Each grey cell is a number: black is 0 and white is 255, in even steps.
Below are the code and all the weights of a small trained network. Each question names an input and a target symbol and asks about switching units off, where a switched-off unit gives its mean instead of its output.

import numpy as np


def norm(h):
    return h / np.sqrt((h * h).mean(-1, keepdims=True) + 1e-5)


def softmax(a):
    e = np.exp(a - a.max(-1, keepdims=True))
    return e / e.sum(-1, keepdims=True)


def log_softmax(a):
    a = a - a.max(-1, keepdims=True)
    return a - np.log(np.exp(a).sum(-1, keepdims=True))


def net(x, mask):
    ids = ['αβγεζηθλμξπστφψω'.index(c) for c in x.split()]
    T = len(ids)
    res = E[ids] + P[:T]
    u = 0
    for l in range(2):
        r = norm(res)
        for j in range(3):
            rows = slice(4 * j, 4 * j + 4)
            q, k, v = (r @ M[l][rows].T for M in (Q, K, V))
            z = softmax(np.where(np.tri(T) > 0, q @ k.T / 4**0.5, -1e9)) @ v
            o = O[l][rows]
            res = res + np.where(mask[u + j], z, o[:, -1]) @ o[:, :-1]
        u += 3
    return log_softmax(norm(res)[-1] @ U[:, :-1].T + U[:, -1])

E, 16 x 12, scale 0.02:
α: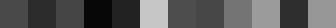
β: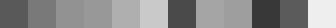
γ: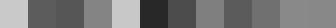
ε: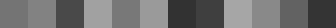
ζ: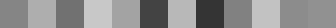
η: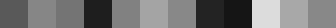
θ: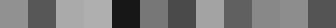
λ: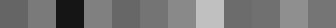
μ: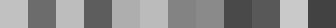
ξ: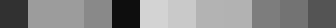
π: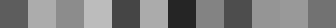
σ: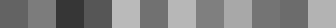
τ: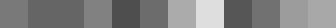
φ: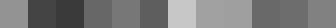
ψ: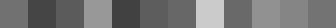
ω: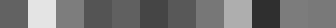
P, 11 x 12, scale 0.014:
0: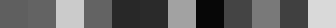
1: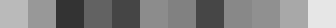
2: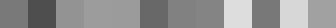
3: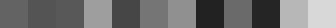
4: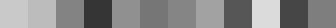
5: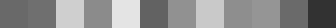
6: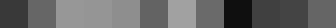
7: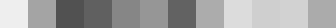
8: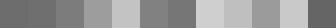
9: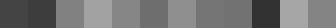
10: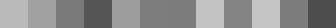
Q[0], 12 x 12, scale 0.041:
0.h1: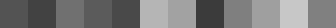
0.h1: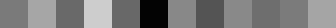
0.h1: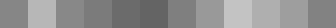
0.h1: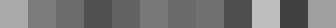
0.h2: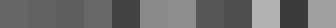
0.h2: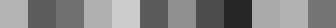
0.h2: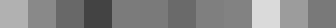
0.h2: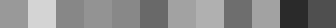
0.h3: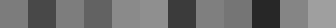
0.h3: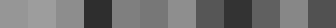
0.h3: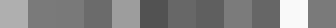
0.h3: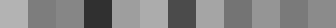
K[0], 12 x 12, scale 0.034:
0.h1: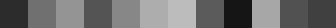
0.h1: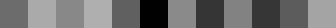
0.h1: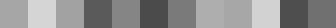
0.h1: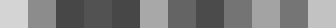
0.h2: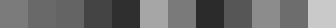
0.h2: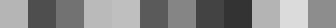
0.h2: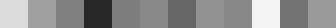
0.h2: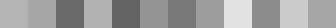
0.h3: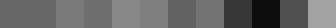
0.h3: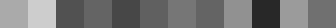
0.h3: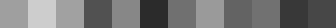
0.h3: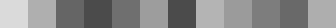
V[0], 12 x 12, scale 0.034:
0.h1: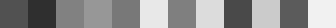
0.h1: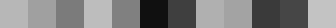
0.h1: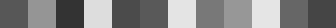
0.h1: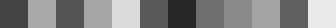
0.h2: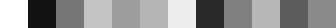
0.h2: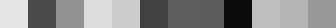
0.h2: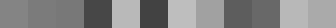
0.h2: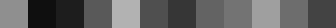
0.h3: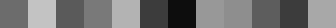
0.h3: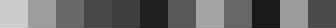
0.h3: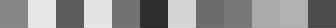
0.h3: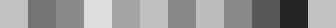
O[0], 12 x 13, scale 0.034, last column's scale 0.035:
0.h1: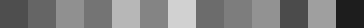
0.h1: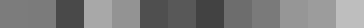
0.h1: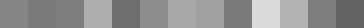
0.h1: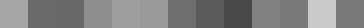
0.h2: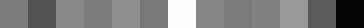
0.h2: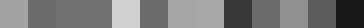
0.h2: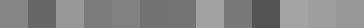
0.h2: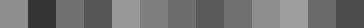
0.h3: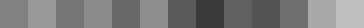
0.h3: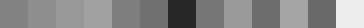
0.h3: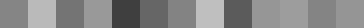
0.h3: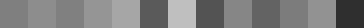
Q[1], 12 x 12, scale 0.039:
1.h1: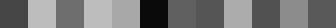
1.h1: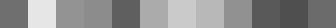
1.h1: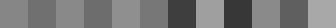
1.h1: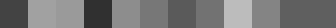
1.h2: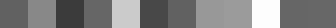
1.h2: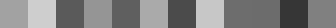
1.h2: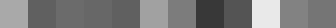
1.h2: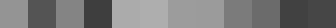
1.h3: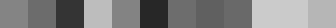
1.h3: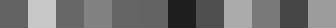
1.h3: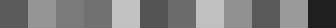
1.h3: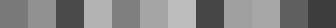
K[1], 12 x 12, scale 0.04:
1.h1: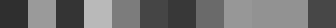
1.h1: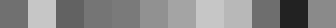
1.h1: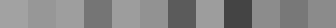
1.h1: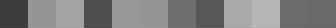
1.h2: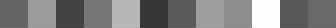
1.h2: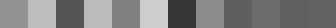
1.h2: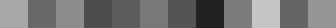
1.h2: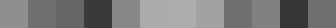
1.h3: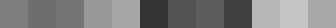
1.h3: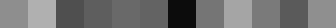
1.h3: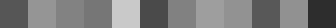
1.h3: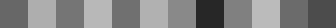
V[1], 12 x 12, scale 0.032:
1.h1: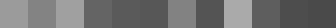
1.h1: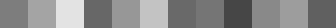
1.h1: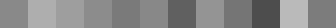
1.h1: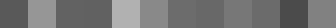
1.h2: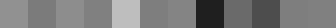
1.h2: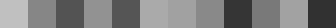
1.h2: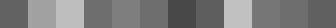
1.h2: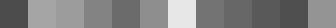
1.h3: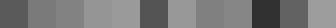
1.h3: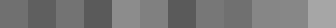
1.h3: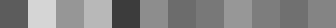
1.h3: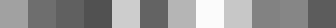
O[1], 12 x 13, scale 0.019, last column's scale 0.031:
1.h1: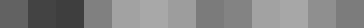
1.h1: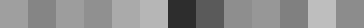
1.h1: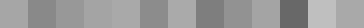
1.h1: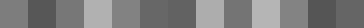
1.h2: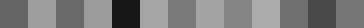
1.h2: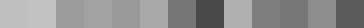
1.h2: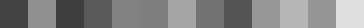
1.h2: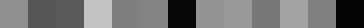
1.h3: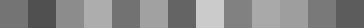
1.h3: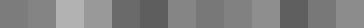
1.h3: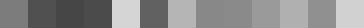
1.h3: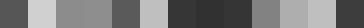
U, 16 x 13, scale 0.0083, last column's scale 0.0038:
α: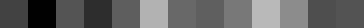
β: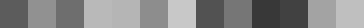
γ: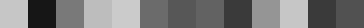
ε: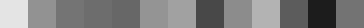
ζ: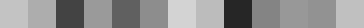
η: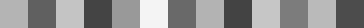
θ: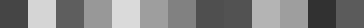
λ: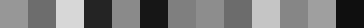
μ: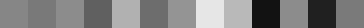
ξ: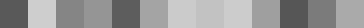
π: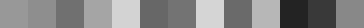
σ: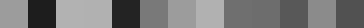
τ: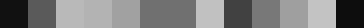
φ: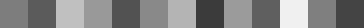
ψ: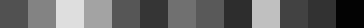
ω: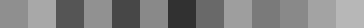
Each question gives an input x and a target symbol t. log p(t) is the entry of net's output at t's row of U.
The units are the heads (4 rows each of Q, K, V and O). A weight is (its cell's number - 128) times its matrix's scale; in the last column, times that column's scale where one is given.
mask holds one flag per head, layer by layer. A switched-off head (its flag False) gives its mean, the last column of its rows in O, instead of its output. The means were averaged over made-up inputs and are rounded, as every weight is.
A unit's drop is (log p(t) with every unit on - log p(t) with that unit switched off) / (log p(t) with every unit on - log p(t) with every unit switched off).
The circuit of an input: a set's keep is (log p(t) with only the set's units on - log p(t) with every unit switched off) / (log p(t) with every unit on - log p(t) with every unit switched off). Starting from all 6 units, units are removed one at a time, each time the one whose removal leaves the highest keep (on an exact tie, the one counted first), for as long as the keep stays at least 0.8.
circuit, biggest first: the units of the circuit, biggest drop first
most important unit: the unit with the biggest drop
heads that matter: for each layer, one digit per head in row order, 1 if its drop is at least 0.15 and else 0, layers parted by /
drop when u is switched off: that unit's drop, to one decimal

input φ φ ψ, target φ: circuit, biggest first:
(0.h2)
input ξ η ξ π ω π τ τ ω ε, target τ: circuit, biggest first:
(0.h2 0.h1)
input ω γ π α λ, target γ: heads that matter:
010 / 000
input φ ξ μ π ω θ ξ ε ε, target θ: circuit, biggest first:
(0.h2 1.h3 0.h1)
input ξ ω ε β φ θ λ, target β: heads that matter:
000 / 000
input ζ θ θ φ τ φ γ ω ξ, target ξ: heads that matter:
000 / 000
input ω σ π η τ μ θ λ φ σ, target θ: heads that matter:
010 / 001
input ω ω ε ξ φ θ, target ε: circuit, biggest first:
(0.h2 1.h2)
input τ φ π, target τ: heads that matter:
110 / 001
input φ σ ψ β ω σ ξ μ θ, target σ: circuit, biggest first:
(0.h2 0.h3 1.h3)
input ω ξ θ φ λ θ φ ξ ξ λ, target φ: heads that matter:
010 / 001
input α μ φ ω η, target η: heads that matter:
110 / 000
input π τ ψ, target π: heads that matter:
010 / 000
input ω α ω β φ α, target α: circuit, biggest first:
(0.h2)
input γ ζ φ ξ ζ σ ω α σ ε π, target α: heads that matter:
000 / 000
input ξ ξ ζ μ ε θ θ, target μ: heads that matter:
100 / 000
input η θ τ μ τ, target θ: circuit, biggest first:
(0.h2 1.h3 0.h1)
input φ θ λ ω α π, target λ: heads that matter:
110 / 000
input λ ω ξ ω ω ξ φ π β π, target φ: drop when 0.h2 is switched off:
0.7
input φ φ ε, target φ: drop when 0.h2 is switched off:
0.6
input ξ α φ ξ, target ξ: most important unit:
0.h2
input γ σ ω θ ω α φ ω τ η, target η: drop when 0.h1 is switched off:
0.8
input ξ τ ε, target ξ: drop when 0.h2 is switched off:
0.1
